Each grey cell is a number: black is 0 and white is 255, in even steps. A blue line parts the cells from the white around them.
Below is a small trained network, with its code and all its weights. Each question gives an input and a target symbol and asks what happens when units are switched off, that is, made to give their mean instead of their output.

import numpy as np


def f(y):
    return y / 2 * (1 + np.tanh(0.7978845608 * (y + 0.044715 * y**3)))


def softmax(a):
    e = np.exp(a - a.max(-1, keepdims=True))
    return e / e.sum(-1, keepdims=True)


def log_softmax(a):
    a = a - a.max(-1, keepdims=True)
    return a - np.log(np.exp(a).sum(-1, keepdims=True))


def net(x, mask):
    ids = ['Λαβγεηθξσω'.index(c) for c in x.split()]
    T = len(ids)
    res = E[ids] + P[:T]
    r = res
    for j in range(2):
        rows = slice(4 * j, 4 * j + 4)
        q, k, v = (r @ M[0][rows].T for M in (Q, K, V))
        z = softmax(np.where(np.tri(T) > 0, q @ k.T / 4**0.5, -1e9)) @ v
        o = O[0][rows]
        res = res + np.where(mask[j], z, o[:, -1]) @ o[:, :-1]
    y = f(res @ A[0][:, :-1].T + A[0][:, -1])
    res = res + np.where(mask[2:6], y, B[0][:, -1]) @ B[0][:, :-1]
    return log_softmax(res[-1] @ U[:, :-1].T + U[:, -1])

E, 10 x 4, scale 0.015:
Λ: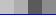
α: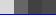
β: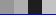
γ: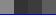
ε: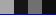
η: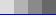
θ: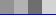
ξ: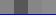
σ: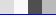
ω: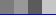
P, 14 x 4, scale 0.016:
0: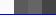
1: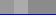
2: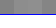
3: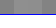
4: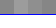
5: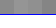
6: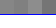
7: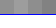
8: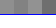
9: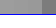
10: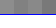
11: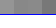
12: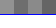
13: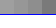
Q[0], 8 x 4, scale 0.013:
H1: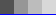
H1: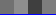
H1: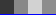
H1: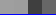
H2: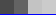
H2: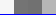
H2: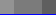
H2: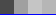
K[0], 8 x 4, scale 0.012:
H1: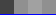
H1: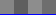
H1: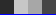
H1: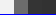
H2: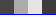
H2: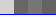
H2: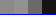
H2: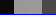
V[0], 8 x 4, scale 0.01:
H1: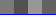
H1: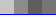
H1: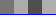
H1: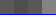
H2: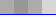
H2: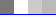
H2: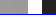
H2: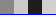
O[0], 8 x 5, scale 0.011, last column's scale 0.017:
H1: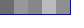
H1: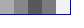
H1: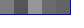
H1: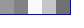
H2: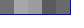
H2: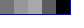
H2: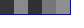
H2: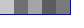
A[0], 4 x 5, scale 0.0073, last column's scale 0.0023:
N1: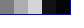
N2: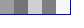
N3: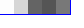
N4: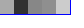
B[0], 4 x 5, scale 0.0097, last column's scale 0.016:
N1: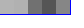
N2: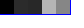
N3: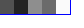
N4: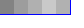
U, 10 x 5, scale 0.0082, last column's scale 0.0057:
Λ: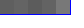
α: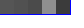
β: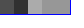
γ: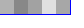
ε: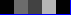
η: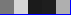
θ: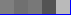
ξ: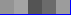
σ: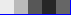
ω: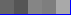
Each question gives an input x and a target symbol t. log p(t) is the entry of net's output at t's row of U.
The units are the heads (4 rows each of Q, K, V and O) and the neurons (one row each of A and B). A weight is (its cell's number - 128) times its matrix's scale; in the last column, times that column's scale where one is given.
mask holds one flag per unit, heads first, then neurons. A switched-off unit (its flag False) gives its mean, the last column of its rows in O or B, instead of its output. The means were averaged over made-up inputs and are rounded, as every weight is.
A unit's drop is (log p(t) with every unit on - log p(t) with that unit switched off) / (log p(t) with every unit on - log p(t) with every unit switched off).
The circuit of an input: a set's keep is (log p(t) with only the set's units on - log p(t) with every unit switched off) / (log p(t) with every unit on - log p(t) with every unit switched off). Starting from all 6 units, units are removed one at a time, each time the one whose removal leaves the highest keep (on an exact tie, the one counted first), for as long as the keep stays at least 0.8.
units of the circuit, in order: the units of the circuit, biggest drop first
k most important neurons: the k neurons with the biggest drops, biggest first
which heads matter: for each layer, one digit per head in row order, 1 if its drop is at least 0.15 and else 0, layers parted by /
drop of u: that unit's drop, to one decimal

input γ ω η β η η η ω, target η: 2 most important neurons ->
(N4 N3)
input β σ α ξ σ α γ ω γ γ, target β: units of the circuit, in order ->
(H2 N3 N2)
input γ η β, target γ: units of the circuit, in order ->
(H1 H2)
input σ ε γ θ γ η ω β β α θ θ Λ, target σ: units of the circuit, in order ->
(H2)
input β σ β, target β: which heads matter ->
01
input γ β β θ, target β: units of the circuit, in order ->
(H2 N2 H1)
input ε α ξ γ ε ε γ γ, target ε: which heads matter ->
01
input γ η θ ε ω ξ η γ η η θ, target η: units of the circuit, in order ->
(H2 N3 N4)
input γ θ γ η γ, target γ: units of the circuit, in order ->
(H1 H2 N3)
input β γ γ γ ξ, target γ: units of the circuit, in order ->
(N3 H1)
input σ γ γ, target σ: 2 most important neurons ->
(N1 N2)
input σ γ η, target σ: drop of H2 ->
0.9
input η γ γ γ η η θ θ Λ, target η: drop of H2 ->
0.5
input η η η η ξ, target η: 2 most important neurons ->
(N3 N4)
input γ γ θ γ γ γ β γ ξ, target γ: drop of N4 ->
0.2
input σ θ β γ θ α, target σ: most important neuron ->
(N1)
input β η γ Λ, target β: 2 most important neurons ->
(N3 N2)
